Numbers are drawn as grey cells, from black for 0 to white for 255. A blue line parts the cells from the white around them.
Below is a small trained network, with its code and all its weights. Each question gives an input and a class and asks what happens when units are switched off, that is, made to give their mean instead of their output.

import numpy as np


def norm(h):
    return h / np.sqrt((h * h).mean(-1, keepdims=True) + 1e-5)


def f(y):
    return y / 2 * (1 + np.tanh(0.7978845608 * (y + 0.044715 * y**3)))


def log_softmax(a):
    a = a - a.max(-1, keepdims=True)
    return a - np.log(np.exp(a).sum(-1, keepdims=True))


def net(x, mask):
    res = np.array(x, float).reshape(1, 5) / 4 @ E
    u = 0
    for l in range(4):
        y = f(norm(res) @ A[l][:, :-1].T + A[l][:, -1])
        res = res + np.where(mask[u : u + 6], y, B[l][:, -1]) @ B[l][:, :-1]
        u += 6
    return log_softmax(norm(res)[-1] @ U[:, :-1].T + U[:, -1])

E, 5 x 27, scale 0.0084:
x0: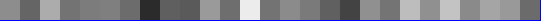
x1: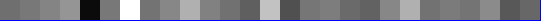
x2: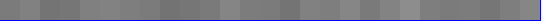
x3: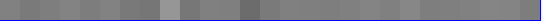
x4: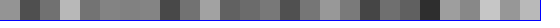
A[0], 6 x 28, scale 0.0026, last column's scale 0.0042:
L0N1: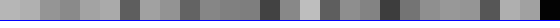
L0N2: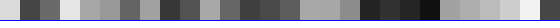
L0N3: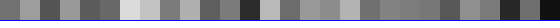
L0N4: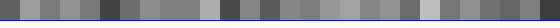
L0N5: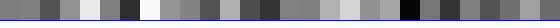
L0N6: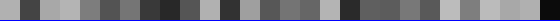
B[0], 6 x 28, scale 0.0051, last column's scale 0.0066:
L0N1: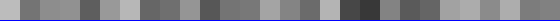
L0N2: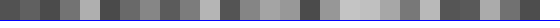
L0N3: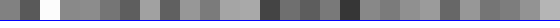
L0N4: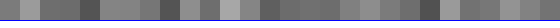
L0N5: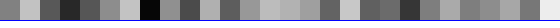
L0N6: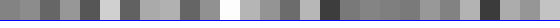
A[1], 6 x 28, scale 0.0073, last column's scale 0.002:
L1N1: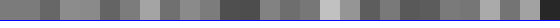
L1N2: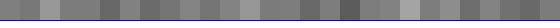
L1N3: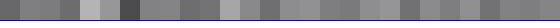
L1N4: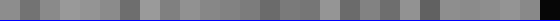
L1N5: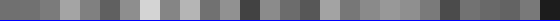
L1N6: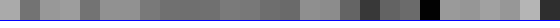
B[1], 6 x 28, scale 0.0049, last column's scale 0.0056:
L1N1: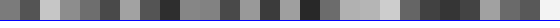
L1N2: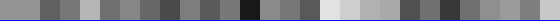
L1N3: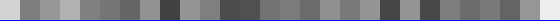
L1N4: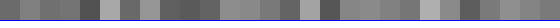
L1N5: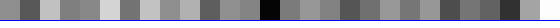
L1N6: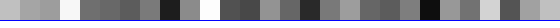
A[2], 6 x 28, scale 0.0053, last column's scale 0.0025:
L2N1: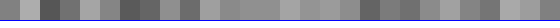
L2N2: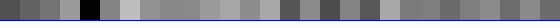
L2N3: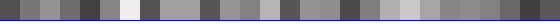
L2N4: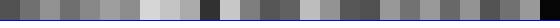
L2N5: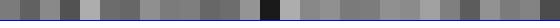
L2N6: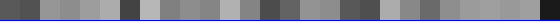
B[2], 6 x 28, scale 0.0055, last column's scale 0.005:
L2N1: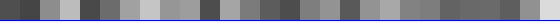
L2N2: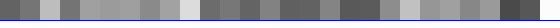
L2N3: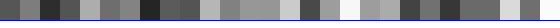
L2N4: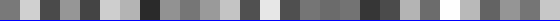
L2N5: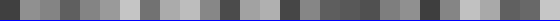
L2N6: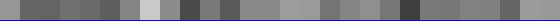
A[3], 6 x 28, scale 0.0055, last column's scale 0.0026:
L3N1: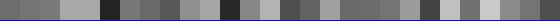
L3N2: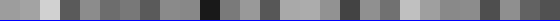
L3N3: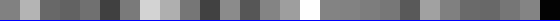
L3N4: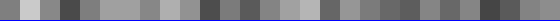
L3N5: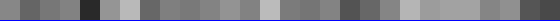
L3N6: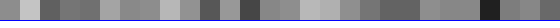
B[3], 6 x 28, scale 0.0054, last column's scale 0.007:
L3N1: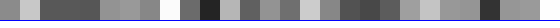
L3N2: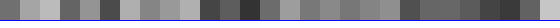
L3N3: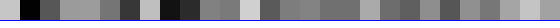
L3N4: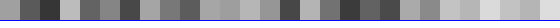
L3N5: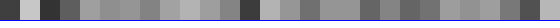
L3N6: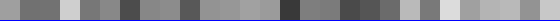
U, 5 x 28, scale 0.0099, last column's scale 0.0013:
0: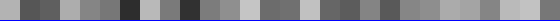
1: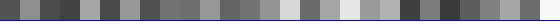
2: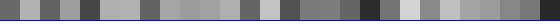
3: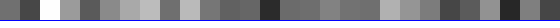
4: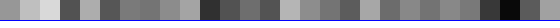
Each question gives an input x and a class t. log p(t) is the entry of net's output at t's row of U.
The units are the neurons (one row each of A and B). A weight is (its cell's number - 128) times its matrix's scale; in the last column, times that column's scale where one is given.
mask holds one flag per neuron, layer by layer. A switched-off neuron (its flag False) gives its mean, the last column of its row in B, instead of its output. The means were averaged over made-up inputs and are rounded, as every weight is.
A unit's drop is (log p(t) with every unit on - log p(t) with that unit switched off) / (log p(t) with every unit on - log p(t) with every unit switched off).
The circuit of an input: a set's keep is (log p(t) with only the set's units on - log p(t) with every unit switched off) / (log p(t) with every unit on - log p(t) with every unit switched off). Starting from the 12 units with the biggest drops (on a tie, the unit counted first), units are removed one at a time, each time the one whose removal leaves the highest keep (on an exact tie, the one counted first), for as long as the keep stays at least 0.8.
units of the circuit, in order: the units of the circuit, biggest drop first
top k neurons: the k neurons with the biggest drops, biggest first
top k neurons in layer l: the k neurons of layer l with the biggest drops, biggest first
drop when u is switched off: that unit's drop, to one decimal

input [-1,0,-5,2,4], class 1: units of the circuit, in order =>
L0N2
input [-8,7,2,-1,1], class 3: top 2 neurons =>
L1N1; L0N6
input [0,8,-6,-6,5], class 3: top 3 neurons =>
L0N5; L1N5; L2N4
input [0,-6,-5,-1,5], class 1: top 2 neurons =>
L0N2; L3N4
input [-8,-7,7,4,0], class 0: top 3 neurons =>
L0N5; L2N3; L3N4
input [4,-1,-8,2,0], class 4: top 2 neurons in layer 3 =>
L3N4; L3N2
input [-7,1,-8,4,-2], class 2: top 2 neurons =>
L2N4; L0N3
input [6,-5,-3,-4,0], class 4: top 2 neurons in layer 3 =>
L3N2; L3N4
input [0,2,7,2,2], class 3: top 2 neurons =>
L0N5; L1N1
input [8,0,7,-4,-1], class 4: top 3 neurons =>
L0N5; L3N2; L2N3
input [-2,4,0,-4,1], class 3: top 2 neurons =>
L0N6; L1N6
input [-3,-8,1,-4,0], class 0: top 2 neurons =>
L0N5; L2N3
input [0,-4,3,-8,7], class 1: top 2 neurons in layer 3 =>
L3N4; L3N6
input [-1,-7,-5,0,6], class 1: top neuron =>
L0N2
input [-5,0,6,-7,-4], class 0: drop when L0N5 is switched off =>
0.6
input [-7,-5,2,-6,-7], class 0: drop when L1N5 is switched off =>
0.0
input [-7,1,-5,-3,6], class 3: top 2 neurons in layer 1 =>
L1N5; L1N2
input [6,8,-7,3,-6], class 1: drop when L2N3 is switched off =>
0.1
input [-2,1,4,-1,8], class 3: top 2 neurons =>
L0N5; L2N3
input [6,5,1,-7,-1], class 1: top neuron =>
L2N3
